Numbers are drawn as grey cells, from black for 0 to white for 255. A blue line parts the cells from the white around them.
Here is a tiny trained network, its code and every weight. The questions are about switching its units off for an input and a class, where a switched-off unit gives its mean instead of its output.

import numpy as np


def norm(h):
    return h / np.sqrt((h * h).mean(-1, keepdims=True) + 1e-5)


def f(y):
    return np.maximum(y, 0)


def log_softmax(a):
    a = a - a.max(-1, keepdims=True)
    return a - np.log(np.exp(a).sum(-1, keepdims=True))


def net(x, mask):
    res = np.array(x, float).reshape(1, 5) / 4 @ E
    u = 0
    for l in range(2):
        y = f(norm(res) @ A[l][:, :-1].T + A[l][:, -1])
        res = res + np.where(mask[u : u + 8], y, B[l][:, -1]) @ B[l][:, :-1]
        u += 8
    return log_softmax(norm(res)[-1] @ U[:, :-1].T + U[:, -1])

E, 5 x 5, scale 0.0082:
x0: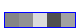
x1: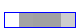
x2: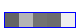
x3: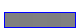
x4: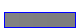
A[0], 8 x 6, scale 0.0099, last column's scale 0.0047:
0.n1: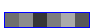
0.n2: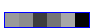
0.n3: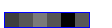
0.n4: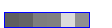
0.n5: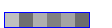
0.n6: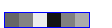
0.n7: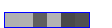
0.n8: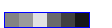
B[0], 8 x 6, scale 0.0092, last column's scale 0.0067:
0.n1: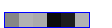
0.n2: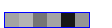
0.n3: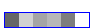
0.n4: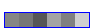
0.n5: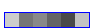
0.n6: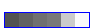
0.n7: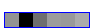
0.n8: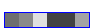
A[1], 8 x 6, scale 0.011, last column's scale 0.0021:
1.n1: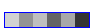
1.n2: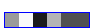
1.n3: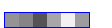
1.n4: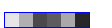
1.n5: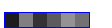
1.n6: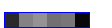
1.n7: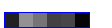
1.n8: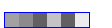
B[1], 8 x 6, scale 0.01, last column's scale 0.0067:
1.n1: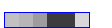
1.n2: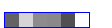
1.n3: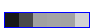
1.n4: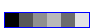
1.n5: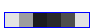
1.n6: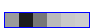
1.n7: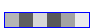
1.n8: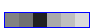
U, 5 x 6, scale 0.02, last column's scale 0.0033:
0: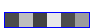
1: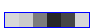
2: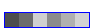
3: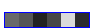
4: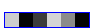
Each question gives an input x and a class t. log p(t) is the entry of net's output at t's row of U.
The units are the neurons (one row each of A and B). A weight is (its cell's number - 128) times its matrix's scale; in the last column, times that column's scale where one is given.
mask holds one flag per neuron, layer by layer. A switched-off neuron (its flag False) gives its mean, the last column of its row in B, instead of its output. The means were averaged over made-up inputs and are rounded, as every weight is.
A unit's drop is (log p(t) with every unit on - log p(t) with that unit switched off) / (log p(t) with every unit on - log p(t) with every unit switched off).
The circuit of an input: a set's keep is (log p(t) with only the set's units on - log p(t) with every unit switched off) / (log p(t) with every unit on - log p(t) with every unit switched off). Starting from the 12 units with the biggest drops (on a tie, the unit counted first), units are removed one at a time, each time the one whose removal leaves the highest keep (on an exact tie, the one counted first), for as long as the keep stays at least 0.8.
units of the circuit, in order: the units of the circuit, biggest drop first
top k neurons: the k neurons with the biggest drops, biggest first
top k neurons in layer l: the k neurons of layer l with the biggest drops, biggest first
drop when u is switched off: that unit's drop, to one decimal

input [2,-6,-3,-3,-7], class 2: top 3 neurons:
[0.n3 1.n7 1.n6]
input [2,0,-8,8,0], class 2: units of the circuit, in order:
[1.n5]
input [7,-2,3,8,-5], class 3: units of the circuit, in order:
[0.n6 1.n5]
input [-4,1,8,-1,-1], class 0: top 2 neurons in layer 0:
[0.n4 0.n8]
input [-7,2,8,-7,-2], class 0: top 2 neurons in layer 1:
[1.n4 1.n1]
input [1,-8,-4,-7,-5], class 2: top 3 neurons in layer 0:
[0.n3 0.n4 0.n2]
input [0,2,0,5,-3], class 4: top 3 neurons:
[0.n3 0.n1 1.n2]
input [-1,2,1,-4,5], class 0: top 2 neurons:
[1.n4 1.n5]
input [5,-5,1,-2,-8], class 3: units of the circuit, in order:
[0.n6 1.n5]
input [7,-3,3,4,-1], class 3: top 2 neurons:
[1.n5 0.n6]
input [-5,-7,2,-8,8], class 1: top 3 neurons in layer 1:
[1.n5 1.n7 1.n4]
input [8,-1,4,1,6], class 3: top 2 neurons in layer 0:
[0.n6 0.n3]
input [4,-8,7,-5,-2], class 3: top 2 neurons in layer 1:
[1.n5 1.n6]
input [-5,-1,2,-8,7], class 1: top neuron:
[0.n1]
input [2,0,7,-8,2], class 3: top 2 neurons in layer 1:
[1.n5 1.n2]
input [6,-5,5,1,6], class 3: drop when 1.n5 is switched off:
0.2
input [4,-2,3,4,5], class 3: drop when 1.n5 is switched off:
0.1
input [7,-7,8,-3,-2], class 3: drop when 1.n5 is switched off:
0.2
